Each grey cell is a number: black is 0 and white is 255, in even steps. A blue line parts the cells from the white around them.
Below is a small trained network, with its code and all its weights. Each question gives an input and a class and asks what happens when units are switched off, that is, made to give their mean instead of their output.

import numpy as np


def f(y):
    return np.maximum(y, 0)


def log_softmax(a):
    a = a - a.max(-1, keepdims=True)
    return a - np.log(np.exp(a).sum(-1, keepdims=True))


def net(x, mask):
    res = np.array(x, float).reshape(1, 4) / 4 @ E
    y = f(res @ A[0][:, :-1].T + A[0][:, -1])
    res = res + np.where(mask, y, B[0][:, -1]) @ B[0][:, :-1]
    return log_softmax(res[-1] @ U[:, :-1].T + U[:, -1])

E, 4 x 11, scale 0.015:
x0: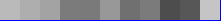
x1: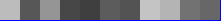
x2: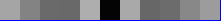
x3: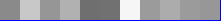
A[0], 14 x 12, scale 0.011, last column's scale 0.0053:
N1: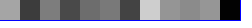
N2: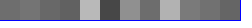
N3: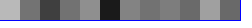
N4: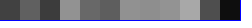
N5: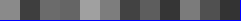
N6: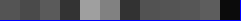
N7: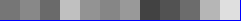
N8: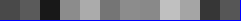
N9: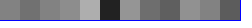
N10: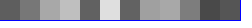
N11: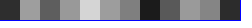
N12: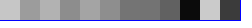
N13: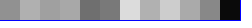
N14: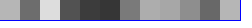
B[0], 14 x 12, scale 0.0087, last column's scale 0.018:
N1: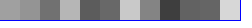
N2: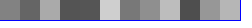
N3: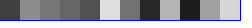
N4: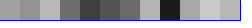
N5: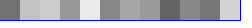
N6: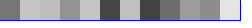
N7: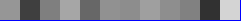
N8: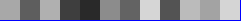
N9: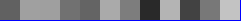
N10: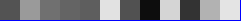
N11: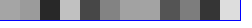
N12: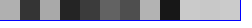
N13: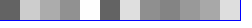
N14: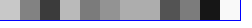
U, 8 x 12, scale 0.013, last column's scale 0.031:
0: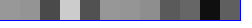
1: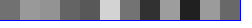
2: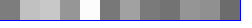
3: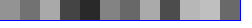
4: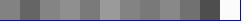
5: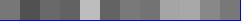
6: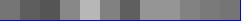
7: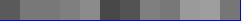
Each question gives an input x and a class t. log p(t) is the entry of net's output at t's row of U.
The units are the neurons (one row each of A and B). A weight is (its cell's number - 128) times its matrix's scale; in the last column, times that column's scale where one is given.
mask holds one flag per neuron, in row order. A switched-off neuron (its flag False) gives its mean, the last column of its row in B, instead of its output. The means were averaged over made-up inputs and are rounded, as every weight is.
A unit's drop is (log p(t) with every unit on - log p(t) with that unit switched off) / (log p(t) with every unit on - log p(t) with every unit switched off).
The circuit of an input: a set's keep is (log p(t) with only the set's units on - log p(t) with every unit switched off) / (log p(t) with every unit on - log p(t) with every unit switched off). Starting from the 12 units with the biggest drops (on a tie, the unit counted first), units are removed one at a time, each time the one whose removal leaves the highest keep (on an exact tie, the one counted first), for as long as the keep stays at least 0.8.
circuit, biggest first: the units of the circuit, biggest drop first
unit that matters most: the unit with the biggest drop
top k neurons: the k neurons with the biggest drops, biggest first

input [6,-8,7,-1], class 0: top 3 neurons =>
(N11; N7; N10)
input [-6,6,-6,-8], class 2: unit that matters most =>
N6
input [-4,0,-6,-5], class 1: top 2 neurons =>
(N10; N13)
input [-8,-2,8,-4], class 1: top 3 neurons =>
(N3; N9; N12)
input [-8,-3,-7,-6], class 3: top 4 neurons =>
(N8; N4; N3; N9)
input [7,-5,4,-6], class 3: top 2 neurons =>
(N12; N13)
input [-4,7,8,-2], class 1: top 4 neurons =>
(N3; N2; N9; N11)
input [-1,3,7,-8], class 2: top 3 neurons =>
(N5; N6; N10)
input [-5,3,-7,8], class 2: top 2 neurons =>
(N13; N3)
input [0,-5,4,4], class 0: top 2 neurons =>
(N11; N10)
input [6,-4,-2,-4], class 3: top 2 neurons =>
(N12; N14)
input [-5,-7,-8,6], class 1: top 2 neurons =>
(N10; N14)
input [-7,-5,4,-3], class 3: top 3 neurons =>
(N8; N4; N14)
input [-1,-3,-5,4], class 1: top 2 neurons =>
(N10; N14)
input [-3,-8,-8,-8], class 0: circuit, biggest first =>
(N11)
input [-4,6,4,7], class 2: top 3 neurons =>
(N13; N11; N7)
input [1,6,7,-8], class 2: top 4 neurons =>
(N5; N6; N10; N11)
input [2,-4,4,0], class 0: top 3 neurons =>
(N10; N11; N7)
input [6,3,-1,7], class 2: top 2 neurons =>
(N13; N8)
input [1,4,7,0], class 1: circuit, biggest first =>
(N3)
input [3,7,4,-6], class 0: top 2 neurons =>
(N14; N1)
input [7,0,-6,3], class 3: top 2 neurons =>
(N12; N3)
